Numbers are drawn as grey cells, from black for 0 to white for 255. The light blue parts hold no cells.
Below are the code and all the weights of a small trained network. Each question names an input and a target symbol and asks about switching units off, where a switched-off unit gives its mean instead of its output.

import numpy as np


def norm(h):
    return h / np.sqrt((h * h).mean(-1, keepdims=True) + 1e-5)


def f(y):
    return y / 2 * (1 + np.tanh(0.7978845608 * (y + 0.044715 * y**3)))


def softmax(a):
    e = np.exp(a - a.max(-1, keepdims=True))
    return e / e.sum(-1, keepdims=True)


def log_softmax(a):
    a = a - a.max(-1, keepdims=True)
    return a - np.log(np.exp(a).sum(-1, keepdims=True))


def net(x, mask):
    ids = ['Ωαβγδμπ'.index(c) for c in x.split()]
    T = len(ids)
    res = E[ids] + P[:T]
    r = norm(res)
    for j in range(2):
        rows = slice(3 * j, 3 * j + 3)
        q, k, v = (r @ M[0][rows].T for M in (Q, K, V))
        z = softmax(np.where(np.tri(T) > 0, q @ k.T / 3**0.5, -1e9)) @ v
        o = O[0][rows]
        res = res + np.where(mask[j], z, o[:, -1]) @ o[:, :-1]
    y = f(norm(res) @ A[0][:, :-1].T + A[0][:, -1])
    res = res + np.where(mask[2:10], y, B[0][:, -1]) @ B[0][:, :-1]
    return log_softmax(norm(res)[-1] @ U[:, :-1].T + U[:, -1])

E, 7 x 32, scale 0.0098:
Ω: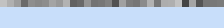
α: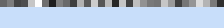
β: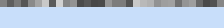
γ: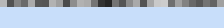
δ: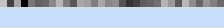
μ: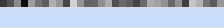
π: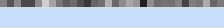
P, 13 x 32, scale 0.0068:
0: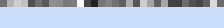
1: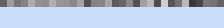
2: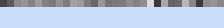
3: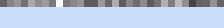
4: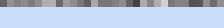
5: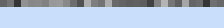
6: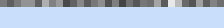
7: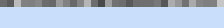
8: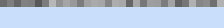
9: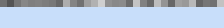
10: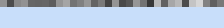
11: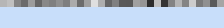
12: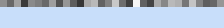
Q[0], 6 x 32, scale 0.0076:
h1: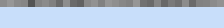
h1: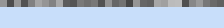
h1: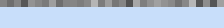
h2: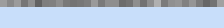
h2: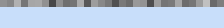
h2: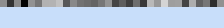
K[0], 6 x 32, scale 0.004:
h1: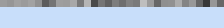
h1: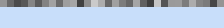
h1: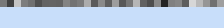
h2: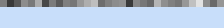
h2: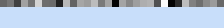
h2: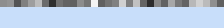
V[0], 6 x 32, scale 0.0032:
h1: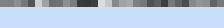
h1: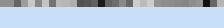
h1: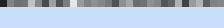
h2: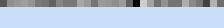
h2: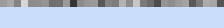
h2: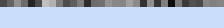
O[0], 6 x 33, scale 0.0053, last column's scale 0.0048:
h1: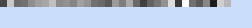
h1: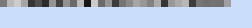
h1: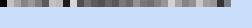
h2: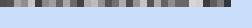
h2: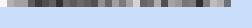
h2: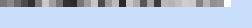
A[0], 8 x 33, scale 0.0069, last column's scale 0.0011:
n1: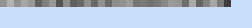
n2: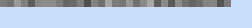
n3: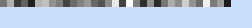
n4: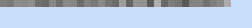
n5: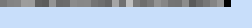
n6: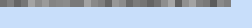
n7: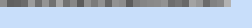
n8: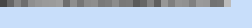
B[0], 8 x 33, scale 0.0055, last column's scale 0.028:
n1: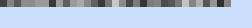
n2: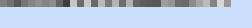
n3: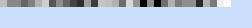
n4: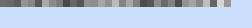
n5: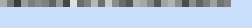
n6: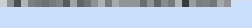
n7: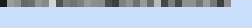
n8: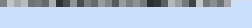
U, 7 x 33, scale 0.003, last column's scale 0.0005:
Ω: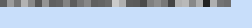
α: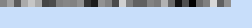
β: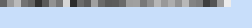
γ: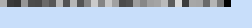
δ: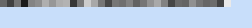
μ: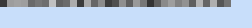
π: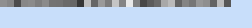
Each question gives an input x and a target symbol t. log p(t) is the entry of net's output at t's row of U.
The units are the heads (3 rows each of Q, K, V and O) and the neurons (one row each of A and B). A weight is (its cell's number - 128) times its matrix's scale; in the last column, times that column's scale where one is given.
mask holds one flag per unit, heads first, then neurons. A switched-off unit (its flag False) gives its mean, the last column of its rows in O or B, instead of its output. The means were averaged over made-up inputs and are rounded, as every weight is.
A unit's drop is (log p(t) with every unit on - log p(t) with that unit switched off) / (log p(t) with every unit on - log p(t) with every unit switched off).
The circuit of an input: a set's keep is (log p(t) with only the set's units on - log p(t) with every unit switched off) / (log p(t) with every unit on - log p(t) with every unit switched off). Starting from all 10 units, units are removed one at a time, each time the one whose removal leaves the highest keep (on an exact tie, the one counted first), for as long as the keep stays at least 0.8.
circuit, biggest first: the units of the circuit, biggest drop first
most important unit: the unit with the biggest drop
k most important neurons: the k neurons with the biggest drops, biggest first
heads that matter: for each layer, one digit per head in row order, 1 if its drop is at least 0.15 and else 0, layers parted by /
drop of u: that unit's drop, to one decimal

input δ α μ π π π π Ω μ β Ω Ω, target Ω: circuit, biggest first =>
(n1; n3; h2)
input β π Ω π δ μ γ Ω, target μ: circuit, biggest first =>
(n3; h2)
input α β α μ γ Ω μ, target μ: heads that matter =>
10
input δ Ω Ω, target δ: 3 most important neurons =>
(n3; n7; n8)
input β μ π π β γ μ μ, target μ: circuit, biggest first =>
(n3; n8; h2)
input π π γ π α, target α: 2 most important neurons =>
(n3; n2)
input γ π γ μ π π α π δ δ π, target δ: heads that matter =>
11
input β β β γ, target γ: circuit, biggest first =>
(n3; h1)
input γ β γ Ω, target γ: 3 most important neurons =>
(n3; n8; n2)
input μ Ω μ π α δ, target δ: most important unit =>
h2
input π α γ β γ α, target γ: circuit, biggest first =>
(h1; n3)
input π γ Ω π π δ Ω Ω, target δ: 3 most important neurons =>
(n3; n8; n7)
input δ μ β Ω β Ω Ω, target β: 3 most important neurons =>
(n3; n8; n6)
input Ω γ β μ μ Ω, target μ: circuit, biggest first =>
(n3; h2; n8)
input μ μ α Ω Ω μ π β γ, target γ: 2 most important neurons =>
(n5; n3)
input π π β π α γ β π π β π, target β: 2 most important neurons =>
(n3; n2)
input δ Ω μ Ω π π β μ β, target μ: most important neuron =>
(n3)
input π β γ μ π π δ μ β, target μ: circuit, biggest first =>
(h2; n3; n8)
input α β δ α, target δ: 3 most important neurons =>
(n3; n8; n7)
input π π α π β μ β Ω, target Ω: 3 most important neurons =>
(n1; n3; n8)
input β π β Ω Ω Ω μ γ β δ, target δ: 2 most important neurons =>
(n3; n7)
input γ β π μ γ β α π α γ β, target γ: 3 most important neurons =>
(n3; n8; n4)
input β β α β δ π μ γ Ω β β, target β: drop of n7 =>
0.0
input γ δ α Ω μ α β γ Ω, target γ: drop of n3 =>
0.5
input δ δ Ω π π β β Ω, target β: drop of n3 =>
0.6
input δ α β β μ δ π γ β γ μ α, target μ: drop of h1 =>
0.6
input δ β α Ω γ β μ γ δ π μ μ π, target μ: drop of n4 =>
-0.1
